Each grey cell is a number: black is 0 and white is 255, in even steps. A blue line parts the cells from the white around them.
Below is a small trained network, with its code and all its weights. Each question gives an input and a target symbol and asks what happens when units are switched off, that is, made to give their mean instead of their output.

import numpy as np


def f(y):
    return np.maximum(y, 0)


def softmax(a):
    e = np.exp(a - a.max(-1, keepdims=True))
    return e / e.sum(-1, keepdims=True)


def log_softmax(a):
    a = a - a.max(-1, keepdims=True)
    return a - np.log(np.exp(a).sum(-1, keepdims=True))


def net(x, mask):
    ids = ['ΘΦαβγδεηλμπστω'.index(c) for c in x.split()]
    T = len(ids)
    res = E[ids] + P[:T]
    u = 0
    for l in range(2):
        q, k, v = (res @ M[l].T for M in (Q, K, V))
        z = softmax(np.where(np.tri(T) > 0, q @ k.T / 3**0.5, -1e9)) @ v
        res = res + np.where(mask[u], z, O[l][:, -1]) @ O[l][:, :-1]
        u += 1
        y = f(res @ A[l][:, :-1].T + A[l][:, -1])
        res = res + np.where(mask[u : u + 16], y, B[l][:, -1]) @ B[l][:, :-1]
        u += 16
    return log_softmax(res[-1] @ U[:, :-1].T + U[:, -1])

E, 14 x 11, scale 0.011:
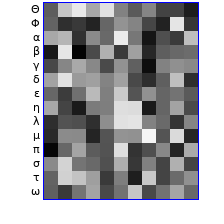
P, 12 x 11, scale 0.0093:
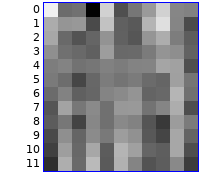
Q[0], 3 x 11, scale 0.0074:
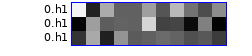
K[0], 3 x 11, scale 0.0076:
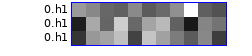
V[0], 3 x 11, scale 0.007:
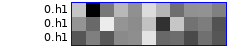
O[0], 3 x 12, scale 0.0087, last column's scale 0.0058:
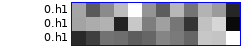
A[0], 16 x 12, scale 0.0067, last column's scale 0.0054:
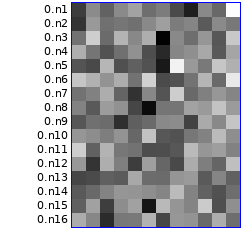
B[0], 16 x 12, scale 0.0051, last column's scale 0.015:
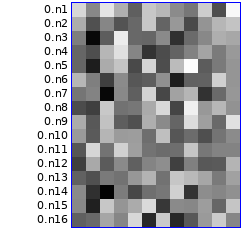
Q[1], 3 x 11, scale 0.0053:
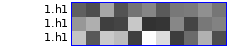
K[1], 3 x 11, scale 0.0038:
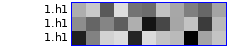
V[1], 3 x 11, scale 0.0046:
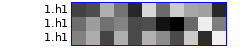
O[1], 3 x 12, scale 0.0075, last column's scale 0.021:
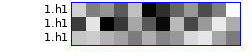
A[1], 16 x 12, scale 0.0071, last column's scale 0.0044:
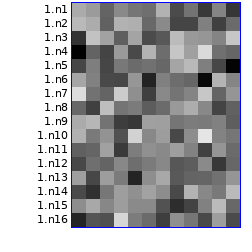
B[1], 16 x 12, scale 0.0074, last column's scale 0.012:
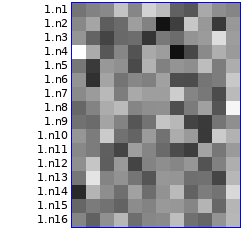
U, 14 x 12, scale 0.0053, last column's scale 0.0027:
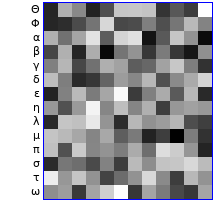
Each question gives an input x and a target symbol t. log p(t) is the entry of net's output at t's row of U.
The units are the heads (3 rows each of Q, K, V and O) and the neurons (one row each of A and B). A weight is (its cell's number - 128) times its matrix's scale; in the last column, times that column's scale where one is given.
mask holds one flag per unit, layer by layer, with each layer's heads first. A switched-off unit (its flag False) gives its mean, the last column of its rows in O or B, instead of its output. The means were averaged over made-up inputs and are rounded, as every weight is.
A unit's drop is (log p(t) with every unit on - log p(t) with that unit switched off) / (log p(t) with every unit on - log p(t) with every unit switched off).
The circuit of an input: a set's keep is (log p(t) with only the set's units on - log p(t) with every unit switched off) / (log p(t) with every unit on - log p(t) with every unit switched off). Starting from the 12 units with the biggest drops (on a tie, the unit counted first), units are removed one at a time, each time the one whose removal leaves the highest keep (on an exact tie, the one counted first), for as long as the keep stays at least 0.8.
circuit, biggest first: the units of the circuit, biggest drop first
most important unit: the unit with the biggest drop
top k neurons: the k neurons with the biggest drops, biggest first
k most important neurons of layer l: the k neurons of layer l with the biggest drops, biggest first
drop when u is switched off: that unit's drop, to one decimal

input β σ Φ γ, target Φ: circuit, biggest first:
(0.n1 1.h1 1.n12)
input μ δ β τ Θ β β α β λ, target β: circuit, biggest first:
(0.h1 1.n13)
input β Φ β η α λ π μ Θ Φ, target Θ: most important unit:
0.n1
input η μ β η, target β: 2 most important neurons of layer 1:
(1.n12 1.n2)
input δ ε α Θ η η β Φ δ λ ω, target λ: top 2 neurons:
(0.n2 1.n14)
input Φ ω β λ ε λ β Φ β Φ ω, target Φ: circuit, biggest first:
(1.h1 0.h1 0.n1)
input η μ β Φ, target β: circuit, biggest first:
(0.h1 0.n12)
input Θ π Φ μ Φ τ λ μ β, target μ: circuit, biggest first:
(1.h1 1.n6)
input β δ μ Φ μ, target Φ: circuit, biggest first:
(1.h1 0.n1)
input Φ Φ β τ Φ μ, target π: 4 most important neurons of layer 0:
(0.n9 0.n5 0.n3 0.n2)
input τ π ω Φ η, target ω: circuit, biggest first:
(0.h1 1.n2 1.n7 0.n9)
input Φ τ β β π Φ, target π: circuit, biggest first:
(0.n9 1.h1)
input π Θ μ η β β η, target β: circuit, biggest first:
(0.n12 0.h1)
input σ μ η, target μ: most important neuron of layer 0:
(0.n5)
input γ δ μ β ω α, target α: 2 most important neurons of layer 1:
(1.n1 1.n6)
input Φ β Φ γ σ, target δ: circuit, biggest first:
(1.h1 1.n8 0.h1 0.n6)
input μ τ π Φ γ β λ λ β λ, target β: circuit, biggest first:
(0.h1 1.n13 0.n15)
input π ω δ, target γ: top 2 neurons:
(1.n2 1.n15)
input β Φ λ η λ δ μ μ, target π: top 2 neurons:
(0.n9 0.n5)
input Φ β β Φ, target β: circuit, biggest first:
(0.h1)
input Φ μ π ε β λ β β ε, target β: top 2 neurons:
(0.n12 0.n15)
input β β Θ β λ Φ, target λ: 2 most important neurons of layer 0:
(0.n2 0.n9)
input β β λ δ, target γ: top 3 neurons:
(1.n2 0.n1 1.n15)
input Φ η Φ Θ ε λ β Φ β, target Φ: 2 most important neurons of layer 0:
(0.n12 0.n15)
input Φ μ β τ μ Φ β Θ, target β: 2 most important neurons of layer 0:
(0.n3 0.n1)
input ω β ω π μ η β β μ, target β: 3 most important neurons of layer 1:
(1.n13 1.n8 1.n10)
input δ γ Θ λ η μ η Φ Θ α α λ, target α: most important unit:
1.n4
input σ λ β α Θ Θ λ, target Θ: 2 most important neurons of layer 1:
(1.n13 1.n14)
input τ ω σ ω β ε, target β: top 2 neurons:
(0.n15 0.n12)
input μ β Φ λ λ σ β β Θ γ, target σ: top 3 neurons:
(0.n8 1.n15 1.n8)
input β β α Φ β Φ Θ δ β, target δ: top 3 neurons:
(0.n3 1.n8 1.n4)
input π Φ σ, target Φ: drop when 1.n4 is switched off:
0.1
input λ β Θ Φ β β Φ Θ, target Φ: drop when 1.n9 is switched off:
0.0
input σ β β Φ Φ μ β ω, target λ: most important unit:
0.n8
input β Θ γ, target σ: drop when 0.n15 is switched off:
0.1
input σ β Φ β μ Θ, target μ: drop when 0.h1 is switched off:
0.2
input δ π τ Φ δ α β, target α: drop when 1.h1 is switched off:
0.6
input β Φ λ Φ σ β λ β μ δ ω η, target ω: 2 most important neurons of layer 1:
(1.n2 1.n7)
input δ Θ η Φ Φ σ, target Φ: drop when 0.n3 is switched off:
-0.1
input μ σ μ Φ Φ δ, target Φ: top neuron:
(0.n4)
